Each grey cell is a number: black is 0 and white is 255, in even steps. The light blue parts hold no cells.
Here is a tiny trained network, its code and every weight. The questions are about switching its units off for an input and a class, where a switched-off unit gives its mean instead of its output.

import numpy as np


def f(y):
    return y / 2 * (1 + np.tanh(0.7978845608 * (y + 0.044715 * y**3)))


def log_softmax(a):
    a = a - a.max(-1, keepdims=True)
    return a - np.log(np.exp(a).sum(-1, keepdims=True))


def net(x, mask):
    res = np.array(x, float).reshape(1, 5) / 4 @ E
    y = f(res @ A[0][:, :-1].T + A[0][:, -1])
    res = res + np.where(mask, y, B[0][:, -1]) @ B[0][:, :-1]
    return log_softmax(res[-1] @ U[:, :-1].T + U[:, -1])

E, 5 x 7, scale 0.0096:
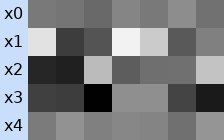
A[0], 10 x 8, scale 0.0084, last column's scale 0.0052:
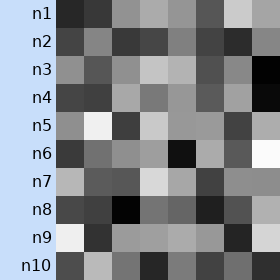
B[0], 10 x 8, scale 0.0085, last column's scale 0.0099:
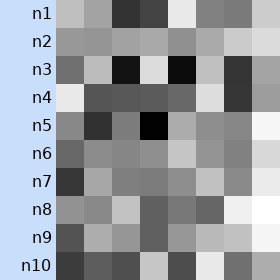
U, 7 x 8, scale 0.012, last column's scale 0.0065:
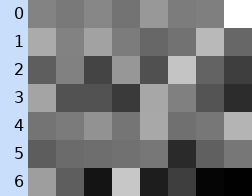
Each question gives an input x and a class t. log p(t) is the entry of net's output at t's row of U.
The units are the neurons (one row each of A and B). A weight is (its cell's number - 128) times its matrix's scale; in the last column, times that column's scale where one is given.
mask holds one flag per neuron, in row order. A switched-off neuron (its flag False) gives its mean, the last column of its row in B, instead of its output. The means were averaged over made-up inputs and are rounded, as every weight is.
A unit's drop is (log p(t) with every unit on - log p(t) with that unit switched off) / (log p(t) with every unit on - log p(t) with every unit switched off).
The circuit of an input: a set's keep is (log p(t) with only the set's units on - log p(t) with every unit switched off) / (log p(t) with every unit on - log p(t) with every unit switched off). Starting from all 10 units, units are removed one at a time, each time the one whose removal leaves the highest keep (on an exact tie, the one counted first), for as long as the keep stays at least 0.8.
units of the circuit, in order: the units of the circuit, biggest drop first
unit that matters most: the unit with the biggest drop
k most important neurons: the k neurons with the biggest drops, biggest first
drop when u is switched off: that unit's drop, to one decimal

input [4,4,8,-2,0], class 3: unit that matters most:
n1
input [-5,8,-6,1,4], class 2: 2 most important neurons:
(n3 n7)
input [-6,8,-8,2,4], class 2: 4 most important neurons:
(n3 n7 n9 n1)
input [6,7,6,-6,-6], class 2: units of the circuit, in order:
(n3 n8)
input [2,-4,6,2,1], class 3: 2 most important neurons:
(n1 n4)
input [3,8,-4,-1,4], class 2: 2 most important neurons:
(n3 n7)
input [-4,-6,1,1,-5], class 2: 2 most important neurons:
(n10 n8)
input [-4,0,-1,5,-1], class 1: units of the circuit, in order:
(n8 n2)
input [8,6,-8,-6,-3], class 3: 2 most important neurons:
(n5 n8)
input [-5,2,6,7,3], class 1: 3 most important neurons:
(n8 n2 n5)
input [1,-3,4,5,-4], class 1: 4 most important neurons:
(n8 n2 n5 n7)
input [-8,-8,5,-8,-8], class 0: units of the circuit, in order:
(n8 n6)
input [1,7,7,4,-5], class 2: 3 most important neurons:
(n3 n7 n5)
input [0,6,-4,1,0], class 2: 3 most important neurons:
(n3 n7 n1)
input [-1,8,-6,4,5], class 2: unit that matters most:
n3
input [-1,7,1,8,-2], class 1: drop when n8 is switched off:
1.6
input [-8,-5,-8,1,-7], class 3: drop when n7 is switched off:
0.1
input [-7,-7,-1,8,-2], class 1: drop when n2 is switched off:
0.4
